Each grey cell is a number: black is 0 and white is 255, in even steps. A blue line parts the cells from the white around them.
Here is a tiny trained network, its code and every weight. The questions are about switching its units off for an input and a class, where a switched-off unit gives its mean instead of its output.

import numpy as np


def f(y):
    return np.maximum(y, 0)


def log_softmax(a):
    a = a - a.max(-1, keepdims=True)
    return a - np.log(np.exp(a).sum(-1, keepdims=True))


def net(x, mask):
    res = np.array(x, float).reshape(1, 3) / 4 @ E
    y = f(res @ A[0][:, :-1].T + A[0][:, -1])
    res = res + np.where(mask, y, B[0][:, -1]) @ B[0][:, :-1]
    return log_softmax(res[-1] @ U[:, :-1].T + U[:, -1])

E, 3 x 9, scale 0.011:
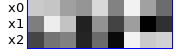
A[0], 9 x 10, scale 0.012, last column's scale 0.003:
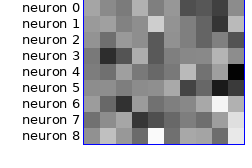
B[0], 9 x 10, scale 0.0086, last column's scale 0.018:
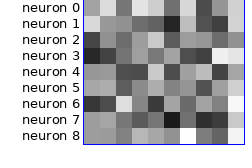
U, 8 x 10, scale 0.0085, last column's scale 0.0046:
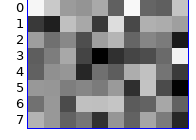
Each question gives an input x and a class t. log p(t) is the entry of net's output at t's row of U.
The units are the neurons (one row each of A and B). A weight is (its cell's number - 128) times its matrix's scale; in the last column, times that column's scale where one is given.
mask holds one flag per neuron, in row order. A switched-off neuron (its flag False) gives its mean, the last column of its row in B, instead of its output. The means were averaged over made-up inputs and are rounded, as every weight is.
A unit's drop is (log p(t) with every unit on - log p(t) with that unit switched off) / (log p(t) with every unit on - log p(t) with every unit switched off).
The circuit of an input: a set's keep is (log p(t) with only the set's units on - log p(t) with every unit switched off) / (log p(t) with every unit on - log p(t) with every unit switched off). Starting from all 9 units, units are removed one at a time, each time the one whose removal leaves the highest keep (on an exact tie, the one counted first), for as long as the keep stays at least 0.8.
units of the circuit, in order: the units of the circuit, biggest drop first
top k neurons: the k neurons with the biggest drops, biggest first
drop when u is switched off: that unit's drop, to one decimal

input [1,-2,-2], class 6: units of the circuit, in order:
neuron 8; neuron 1
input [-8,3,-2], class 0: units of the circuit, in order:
neuron 6
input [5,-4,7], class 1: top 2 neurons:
neuron 6; neuron 1
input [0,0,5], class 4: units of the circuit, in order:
neuron 0; neuron 1
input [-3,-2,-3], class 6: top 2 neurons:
neuron 6; neuron 0
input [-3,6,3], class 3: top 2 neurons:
neuron 0; neuron 8
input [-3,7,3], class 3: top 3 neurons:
neuron 0; neuron 8; neuron 5
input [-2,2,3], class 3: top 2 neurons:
neuron 8; neuron 0
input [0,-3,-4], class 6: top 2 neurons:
neuron 8; neuron 7
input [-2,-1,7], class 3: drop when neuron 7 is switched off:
0.2
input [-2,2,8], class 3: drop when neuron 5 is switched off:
0.1
